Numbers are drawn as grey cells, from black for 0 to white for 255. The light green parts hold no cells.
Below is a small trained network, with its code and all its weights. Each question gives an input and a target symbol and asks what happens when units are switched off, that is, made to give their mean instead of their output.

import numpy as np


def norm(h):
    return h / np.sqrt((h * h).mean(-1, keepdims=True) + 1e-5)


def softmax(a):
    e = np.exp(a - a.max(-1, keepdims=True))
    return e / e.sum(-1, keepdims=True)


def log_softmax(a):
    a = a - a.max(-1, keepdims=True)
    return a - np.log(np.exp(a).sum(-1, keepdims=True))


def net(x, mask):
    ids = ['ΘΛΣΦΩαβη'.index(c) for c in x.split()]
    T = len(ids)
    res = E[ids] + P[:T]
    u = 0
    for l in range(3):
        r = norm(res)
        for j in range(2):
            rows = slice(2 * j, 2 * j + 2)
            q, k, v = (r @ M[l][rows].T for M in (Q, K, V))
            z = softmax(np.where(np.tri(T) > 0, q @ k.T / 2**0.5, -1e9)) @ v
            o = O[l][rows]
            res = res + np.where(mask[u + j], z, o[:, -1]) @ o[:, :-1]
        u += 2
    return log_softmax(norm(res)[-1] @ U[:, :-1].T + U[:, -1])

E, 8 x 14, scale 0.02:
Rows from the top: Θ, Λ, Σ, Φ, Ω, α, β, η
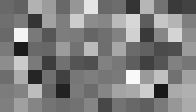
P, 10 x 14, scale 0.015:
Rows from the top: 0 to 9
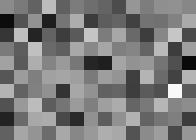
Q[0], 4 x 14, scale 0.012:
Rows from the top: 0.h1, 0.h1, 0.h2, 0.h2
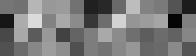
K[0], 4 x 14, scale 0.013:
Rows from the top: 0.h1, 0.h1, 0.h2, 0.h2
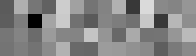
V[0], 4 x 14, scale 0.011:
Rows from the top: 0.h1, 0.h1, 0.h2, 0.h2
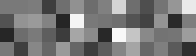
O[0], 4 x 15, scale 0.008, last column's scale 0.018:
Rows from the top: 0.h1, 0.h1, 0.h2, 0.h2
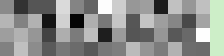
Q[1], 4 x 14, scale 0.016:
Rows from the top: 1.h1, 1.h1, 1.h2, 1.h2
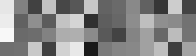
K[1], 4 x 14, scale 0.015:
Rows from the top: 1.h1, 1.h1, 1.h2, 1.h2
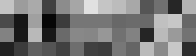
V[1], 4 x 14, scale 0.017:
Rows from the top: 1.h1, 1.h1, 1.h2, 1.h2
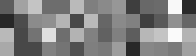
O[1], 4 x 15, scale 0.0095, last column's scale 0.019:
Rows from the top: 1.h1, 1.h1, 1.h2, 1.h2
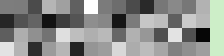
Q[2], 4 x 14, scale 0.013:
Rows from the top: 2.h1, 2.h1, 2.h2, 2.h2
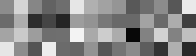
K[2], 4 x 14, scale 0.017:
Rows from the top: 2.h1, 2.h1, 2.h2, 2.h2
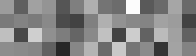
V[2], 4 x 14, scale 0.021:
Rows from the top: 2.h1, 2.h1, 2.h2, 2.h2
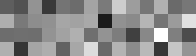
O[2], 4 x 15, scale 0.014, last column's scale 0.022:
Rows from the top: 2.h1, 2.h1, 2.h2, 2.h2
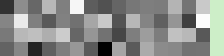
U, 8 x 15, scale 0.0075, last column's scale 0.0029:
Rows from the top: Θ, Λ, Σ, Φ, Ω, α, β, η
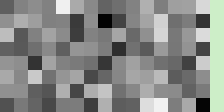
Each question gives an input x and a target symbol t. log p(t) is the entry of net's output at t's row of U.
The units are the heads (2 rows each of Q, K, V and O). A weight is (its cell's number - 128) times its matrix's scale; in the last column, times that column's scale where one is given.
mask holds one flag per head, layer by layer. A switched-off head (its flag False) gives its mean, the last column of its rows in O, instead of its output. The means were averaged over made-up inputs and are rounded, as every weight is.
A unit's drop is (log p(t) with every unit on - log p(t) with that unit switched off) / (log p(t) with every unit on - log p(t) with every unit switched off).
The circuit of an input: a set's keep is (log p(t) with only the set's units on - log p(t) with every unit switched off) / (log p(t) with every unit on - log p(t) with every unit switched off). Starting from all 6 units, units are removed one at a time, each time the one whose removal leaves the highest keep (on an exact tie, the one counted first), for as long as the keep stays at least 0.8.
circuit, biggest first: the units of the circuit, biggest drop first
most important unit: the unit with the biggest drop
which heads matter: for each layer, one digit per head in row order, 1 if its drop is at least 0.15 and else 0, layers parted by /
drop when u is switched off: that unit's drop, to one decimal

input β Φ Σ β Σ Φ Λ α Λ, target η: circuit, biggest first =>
[1.h1]
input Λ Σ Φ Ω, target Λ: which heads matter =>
10 / 01 / 01
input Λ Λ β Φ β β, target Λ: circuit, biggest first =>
[1.h2; 2.h2; 0.h1]
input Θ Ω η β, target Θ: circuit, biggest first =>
[2.h2; 2.h1]
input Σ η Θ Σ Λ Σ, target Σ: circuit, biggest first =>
[2.h1; 1.h2; 0.h1]
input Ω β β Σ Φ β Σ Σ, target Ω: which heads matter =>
01 / 10 / 01
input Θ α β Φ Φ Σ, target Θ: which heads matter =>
10 / 00 / 11
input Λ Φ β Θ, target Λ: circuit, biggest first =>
[1.h2; 2.h2]
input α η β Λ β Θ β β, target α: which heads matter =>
10 / 10 / 00
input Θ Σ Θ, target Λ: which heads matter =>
10 / 00 / 00
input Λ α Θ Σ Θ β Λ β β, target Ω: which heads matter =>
00 / 10 / 00
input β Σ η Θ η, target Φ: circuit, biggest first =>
[2.h1; 2.h2]
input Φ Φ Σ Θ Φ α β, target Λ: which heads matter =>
10 / 00 / 10
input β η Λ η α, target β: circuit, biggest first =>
[0.h1]
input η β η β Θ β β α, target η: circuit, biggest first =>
[1.h1; 0.h2]
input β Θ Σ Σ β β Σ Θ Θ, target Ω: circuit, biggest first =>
[1.h1; 2.h2]
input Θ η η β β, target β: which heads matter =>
10 / 11 / 01
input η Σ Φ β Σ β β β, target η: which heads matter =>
01 / 11 / 00
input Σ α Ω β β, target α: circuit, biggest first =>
[2.h2; 2.h1; 1.h1]
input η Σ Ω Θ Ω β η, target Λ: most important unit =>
0.h1
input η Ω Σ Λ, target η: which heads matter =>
11 / 11 / 00
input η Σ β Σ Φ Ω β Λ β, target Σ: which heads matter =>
00 / 01 / 11
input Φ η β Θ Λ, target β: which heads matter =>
10 / 00 / 01
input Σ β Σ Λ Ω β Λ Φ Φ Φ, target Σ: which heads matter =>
10 / 01 / 10
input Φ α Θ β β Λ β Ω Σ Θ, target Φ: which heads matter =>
00 / 10 / 11
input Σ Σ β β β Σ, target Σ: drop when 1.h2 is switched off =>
0.3
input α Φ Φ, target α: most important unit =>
1.h1
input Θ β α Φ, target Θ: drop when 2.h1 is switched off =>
0.2
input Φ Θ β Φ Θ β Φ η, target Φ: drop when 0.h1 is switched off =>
0.0
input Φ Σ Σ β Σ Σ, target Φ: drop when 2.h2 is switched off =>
0.1
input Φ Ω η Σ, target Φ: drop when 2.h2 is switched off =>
0.2
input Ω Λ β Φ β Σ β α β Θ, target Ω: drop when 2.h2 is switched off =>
0.2
